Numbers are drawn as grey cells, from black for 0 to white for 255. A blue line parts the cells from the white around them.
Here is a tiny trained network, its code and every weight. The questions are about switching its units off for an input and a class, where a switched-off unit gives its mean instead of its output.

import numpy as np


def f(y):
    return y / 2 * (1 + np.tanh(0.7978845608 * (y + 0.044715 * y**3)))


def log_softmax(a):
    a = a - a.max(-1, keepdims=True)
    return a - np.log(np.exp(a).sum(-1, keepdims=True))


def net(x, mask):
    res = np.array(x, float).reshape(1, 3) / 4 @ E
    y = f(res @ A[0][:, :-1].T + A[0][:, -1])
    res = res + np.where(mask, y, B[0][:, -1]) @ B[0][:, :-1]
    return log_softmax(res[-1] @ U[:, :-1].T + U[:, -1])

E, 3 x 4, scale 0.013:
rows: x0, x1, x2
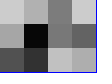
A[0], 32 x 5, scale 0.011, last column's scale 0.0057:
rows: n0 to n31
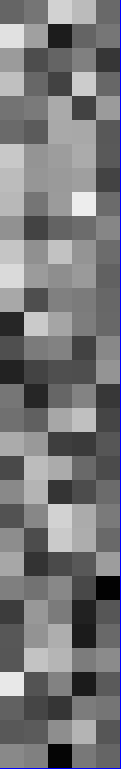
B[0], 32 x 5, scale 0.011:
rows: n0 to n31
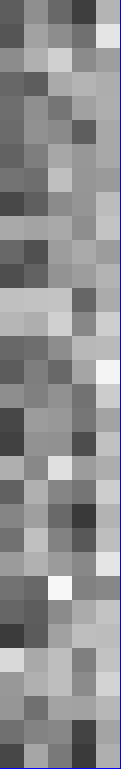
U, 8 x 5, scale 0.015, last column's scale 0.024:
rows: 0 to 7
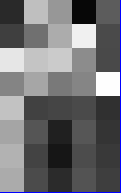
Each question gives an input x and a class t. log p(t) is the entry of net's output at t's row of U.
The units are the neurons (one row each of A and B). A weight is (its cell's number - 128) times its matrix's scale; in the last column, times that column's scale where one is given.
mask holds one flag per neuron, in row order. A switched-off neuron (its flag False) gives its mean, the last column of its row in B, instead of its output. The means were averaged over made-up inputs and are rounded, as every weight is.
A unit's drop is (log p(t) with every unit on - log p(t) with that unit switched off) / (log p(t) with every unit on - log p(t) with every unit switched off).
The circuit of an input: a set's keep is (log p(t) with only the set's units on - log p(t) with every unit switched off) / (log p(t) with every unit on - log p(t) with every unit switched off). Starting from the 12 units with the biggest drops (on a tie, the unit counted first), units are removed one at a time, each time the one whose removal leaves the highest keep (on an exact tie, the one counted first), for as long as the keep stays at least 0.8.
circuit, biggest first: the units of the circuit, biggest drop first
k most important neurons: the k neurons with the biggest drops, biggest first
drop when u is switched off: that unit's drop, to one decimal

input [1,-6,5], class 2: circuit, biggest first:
n27
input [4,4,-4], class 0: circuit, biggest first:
n1, n31
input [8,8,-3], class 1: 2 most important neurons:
n3, n11
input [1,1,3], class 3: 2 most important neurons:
n18, n31
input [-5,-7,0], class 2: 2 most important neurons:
n13, n27
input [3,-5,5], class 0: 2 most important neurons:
n0, n21
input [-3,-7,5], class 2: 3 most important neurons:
n13, n27, n19
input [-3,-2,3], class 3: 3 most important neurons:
n18, n31, n1
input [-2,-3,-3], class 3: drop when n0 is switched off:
0.2
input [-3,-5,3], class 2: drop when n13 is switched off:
0.2
